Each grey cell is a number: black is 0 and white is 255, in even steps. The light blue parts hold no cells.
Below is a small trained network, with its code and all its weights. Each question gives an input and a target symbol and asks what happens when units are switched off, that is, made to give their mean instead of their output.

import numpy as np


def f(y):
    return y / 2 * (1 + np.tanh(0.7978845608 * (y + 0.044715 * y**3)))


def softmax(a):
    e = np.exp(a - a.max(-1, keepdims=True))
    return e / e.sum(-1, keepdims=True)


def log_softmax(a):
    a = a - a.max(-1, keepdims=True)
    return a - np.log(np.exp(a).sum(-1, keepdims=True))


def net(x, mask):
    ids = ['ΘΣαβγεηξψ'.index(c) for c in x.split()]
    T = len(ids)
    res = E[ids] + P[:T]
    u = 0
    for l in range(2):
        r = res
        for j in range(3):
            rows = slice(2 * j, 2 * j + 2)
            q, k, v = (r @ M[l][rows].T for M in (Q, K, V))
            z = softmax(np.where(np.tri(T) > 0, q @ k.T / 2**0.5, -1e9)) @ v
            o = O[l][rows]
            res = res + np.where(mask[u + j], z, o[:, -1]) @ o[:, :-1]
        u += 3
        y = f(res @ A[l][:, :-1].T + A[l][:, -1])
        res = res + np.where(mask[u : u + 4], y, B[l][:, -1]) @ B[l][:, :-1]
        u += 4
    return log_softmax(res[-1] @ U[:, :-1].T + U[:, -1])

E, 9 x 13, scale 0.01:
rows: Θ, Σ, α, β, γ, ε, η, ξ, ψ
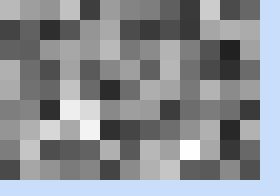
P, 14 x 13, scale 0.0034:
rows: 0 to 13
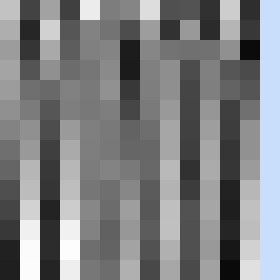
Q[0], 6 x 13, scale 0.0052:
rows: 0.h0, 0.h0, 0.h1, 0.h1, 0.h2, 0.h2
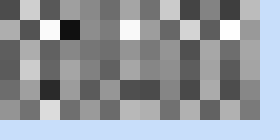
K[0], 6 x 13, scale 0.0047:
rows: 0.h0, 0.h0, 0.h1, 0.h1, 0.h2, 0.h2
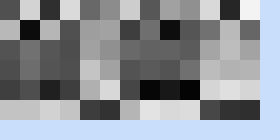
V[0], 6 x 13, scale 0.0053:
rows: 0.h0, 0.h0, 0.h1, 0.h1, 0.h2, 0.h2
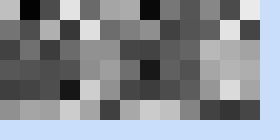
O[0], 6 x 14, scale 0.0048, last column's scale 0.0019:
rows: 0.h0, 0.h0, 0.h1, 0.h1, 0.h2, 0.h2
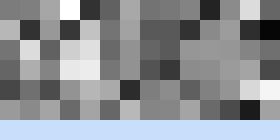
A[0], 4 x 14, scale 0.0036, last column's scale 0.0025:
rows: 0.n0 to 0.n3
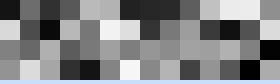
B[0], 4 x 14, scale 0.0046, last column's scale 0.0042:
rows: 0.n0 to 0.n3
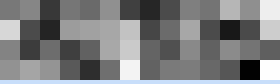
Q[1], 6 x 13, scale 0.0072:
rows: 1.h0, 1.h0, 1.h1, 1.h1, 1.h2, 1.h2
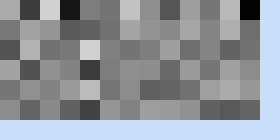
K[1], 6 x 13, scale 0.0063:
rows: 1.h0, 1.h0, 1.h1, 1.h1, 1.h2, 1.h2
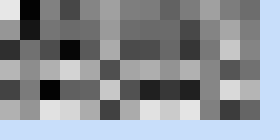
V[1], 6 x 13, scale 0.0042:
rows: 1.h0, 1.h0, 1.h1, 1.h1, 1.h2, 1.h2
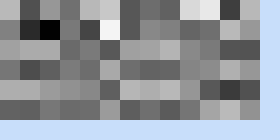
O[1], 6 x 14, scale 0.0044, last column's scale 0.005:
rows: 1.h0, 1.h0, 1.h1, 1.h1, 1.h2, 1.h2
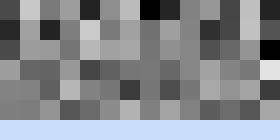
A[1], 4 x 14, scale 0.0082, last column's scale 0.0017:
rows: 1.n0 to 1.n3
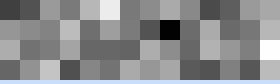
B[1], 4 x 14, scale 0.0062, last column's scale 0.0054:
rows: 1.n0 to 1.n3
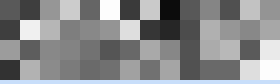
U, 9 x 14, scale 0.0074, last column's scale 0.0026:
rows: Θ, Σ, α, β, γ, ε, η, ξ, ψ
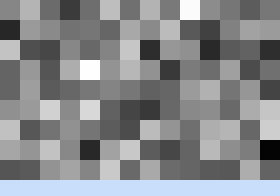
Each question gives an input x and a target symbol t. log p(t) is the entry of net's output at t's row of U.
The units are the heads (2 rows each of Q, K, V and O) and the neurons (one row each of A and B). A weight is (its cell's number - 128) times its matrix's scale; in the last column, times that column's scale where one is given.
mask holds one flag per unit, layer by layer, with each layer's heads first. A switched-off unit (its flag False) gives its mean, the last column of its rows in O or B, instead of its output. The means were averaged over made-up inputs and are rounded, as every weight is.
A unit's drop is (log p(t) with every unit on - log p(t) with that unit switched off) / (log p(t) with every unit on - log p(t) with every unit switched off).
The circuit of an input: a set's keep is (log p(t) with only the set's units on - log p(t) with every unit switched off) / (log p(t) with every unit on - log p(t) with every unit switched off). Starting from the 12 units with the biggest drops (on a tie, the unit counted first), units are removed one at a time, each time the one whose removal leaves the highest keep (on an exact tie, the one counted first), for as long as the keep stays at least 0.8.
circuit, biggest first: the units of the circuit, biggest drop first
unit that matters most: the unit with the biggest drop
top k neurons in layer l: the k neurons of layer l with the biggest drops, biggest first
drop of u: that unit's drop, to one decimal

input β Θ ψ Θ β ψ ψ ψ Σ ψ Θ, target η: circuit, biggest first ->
0.h2, 1.h0, 1.n2
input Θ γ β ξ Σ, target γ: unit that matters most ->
0.n0
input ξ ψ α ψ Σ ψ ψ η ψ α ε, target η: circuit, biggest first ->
1.h1, 0.h2, 0.n0
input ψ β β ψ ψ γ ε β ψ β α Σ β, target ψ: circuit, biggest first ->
0.h0, 0.h2, 1.n0, 1.h1
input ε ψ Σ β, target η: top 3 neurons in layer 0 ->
0.n0, 0.n3, 0.n1
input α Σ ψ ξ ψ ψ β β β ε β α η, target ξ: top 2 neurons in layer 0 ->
0.n0, 0.n1
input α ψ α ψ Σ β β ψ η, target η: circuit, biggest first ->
1.h1, 0.h2, 0.n0, 1.n2
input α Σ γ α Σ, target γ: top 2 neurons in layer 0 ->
0.n0, 0.n3
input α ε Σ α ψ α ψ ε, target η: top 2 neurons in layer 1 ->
1.n2, 1.n3
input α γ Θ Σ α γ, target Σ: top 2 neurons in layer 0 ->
0.n0, 0.n1
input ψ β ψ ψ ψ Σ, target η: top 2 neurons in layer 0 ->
0.n3, 0.n1
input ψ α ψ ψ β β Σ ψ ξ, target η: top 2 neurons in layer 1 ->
1.n2, 1.n3
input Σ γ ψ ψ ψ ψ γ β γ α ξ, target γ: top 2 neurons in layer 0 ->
0.n0, 0.n3
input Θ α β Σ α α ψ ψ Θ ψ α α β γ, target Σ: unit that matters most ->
0.h0
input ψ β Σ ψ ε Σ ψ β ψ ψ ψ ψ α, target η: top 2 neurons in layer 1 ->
1.n3, 1.n1
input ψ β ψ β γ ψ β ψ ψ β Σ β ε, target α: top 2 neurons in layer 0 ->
0.n0, 0.n1
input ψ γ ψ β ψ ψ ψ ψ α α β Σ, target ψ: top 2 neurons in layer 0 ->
0.n1, 0.n3
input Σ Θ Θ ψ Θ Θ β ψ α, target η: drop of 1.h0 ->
0.2
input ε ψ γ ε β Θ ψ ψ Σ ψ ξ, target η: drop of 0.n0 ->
0.2
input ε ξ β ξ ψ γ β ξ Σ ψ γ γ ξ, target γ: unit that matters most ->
0.h2
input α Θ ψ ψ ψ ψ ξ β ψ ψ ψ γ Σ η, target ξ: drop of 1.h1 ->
0.6
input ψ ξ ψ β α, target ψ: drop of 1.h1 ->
1.2
